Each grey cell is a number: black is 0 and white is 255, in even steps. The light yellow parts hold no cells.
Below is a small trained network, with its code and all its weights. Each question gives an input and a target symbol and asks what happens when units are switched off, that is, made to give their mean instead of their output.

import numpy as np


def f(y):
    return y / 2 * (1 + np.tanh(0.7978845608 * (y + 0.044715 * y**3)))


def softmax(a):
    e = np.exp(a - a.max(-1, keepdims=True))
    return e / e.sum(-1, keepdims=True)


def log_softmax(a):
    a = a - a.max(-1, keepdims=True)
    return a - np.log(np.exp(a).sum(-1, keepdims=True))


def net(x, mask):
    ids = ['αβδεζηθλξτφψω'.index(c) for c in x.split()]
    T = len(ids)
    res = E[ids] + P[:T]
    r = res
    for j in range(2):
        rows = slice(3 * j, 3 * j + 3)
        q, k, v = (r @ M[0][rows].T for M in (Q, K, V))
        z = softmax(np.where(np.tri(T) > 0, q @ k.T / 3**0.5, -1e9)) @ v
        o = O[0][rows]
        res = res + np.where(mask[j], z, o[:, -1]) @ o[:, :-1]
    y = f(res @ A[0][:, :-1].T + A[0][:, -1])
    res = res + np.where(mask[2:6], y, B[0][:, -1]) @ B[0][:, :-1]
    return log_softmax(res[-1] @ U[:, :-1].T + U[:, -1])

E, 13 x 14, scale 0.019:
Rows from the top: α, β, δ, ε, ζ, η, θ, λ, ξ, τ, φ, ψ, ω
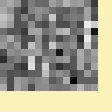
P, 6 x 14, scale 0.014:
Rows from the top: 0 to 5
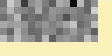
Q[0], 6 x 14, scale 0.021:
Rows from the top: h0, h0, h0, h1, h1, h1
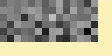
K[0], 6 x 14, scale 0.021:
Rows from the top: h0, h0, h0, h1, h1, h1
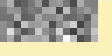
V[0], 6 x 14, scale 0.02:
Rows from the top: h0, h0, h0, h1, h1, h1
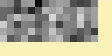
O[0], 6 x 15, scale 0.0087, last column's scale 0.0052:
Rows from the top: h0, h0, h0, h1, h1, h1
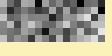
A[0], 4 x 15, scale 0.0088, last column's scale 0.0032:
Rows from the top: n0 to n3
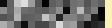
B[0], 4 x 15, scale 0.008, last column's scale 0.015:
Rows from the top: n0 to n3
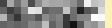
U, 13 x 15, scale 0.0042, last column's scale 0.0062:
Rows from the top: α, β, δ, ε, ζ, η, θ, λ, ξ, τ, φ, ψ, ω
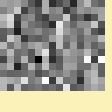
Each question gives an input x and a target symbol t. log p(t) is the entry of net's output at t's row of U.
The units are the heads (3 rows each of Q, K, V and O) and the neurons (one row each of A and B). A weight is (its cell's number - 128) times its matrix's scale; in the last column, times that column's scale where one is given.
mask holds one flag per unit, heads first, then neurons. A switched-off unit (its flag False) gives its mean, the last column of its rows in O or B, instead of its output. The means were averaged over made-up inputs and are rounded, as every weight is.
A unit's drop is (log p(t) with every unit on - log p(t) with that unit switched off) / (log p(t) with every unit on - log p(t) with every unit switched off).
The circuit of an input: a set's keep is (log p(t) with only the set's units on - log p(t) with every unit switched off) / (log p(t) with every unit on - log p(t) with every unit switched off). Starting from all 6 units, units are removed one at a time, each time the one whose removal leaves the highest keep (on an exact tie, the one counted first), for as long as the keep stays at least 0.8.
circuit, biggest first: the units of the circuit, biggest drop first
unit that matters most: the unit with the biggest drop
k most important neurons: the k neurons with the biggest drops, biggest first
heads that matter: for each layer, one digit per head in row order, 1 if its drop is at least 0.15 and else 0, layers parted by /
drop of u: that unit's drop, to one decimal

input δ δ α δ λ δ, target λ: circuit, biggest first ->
h0
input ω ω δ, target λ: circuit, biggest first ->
h1, h0
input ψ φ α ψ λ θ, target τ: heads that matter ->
01
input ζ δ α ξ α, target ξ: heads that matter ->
10
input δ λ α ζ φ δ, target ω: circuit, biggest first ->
h0, h1, n2, n1
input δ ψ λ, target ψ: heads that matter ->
10
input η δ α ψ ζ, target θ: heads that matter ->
01
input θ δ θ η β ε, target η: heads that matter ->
10
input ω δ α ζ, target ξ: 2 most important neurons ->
n1, n0
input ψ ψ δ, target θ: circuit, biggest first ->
h1, n1, n0
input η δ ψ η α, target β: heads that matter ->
01
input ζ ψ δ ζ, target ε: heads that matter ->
01
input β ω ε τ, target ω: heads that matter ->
10
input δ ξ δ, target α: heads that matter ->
11
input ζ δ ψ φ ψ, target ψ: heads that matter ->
10
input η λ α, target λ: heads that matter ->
10
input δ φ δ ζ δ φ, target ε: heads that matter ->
01
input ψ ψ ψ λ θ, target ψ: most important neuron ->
n3
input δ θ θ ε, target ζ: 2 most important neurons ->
n1, n0
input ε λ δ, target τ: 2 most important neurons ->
n2, n0
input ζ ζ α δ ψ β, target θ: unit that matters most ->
h1
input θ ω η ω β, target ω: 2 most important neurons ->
n0, n3
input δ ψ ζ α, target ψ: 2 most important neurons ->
n3, n0
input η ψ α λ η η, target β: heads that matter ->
11
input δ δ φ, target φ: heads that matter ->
10
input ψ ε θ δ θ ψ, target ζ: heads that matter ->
01
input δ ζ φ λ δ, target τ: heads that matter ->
01
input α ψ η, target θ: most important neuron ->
n1
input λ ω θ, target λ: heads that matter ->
11
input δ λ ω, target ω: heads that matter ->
10
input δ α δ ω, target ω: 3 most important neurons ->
n2, n0, n3
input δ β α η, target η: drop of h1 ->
0.1
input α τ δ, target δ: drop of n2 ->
0.2
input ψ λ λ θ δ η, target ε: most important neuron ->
n1
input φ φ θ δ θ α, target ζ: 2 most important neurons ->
n1, n0
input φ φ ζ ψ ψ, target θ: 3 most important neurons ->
n1, n0, n2
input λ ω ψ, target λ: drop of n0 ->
-0.1
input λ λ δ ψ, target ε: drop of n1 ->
0.1
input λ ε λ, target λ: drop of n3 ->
0.0
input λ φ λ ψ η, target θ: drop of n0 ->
0.2
